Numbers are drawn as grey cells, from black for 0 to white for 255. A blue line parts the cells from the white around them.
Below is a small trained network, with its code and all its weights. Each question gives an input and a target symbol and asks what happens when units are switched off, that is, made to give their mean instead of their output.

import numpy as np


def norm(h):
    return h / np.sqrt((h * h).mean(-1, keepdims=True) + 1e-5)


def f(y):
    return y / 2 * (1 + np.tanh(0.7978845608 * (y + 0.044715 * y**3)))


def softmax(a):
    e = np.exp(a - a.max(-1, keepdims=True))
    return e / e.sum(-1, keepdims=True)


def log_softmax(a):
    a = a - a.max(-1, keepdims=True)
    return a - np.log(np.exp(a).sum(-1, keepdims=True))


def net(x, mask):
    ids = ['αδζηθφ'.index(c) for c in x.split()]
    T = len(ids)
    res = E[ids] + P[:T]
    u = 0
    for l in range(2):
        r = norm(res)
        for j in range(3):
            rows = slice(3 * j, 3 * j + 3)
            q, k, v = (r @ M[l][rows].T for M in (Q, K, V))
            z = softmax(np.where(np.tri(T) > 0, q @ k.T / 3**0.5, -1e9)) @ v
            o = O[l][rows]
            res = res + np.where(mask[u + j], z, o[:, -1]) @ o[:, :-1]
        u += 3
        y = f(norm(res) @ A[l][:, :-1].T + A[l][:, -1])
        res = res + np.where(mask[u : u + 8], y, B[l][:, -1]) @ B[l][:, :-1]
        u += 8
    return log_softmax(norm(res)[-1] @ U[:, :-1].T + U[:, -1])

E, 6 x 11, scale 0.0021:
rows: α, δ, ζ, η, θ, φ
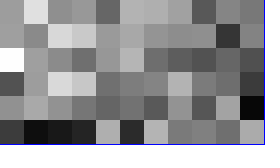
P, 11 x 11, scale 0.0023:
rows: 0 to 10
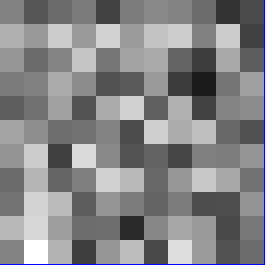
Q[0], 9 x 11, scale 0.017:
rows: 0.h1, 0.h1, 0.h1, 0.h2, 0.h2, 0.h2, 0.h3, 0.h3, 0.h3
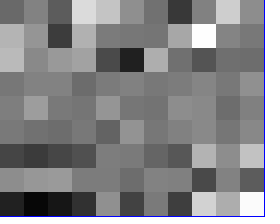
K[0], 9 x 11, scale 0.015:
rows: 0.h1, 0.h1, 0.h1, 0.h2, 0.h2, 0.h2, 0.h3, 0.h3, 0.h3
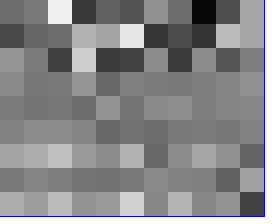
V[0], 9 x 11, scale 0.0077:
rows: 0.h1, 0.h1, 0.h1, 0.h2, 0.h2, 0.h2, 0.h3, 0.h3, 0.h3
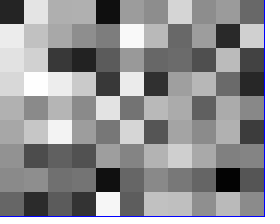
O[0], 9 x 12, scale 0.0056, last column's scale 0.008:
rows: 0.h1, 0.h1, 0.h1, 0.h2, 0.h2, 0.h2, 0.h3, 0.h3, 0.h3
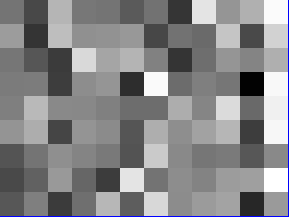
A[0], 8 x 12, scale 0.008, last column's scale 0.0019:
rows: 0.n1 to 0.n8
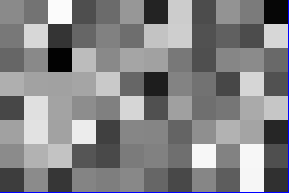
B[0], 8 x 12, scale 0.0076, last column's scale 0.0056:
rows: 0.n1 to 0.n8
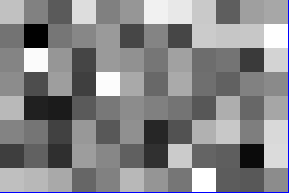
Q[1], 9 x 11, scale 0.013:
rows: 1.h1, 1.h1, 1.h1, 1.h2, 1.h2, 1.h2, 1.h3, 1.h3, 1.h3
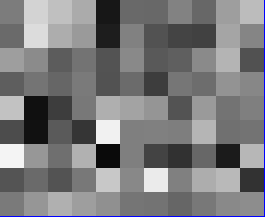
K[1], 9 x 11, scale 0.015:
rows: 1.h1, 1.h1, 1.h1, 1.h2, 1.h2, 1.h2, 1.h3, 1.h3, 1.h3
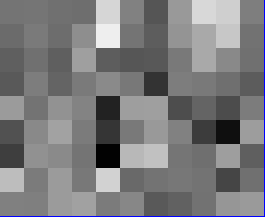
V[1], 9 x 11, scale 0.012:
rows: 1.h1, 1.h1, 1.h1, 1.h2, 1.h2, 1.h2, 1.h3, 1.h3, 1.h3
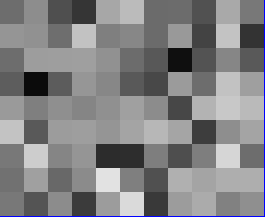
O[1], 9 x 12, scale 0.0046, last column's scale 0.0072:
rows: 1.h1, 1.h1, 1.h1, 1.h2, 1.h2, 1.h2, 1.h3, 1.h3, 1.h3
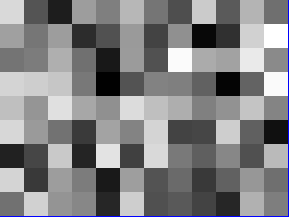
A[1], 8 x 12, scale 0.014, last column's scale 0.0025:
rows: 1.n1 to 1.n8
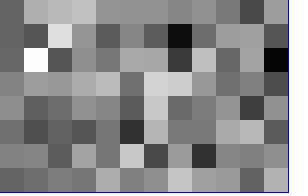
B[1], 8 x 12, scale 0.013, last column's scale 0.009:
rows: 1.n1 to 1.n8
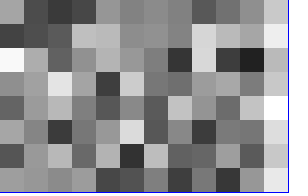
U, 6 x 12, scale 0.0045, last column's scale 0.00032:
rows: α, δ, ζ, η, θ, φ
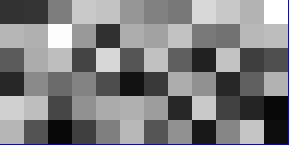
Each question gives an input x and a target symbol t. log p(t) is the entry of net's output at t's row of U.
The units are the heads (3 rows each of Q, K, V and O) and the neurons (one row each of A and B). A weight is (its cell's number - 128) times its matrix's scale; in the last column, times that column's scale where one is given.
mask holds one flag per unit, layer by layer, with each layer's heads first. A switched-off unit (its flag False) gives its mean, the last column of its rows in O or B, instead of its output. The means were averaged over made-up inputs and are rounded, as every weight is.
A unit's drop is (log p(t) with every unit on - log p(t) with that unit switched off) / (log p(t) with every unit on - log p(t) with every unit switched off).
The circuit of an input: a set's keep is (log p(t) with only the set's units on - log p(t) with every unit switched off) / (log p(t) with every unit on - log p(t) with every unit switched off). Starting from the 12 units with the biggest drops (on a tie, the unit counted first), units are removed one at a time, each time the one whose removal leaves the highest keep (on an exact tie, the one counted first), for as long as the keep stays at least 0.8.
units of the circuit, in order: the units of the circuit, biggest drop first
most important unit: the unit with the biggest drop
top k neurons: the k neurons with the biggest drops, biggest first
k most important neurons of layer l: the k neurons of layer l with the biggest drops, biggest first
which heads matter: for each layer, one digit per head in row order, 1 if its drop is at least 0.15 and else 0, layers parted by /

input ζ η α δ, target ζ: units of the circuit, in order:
(0.h1 1.n7)
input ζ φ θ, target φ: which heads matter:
111 / 110
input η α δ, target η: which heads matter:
101 / 000
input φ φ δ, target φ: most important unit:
0.h1
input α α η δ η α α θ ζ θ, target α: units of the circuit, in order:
(0.h1 1.n2)
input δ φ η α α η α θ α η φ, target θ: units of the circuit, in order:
(0.h1 1.n3)
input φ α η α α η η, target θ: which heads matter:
011 / 001
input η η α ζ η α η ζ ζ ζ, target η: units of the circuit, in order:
(0.h1 0.n7)
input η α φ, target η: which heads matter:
101 / 010
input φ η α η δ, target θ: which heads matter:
011 / 001
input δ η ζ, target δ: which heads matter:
100 / 000
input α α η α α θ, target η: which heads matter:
101 / 000
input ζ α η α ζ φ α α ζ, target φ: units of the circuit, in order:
(0.h1 1.n6 0.n2)
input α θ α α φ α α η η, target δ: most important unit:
0.h3
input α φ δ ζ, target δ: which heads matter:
011 / 000
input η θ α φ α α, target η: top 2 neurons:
(0.n7 1.n5)
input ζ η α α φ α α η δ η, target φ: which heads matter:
111 / 100
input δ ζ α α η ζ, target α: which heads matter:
111 / 000
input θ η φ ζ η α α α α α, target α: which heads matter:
110 / 010
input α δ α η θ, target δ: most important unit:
0.h1
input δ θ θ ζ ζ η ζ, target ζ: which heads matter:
101 / 000
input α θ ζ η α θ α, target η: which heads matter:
101 / 000
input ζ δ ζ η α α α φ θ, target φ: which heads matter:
111 / 100
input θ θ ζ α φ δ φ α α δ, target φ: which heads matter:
110 / 000
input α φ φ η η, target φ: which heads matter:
111 / 000
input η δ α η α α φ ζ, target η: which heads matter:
101 / 010
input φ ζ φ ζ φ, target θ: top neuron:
(0.n1)
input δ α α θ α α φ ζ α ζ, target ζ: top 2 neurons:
(0.n1 0.n2)
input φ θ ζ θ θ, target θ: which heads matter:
010 / 000
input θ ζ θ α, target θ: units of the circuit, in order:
(1.n3 0.h1)
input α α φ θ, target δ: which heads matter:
001 / 000
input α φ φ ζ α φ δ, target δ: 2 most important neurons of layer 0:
(0.n4 0.n1)
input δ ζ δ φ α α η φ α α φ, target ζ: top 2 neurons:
(0.n4 1.n7)
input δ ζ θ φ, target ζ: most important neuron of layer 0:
(0.n1)
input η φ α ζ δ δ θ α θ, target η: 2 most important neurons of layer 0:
(0.n7 0.n2)
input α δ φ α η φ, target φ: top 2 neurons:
(0.n2 1.n6)
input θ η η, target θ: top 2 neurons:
(1.n3 0.n3)
